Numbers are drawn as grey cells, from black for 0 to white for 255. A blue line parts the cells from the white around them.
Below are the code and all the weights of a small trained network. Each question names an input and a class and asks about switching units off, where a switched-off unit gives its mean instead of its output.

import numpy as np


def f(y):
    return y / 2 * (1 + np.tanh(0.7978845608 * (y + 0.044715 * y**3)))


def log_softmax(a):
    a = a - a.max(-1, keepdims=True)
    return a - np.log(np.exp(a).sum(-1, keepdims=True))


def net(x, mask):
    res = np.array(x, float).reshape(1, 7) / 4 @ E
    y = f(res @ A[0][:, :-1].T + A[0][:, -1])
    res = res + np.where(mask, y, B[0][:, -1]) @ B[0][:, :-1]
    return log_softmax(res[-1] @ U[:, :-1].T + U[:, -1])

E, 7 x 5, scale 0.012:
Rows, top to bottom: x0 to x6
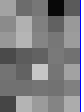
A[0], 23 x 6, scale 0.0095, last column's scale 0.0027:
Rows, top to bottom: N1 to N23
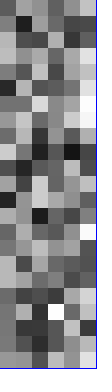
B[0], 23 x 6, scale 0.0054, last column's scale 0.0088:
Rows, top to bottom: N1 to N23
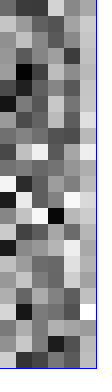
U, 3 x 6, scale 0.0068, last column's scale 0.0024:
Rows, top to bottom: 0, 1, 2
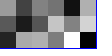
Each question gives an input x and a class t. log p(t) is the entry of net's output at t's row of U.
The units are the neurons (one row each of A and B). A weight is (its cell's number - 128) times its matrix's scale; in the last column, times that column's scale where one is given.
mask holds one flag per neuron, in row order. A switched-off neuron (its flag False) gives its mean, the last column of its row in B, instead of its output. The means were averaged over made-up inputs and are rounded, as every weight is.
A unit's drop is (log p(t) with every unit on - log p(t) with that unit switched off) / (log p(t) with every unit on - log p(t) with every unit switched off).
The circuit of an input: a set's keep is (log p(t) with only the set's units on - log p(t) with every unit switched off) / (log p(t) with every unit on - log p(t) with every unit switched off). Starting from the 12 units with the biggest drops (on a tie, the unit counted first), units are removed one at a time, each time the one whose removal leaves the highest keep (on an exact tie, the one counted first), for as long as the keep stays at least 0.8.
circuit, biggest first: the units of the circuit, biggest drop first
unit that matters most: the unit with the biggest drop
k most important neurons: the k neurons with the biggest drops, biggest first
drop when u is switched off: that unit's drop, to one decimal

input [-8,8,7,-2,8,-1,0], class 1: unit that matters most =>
N8
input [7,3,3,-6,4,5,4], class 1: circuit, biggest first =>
(N5 N1 N14)
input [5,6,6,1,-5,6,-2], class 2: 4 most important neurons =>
(N10 N14 N20 N18)
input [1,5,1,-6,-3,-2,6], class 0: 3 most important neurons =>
(N13 N4 N5)
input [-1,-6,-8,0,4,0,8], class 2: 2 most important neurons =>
(N13 N20)
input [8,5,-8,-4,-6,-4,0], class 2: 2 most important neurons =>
(N10 N14)
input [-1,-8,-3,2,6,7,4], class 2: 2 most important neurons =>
(N13 N20)
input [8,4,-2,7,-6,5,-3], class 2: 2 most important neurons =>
(N10 N14)
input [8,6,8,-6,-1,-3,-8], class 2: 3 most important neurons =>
(N10 N14 N18)
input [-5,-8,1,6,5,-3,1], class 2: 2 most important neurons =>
(N13 N8)
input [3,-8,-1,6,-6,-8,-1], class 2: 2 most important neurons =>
(N10 N14)
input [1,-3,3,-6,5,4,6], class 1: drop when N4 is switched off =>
0.2
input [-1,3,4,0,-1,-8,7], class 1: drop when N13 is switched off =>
-0.1
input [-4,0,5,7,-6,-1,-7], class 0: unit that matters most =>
N20
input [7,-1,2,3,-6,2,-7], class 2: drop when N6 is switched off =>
0.0
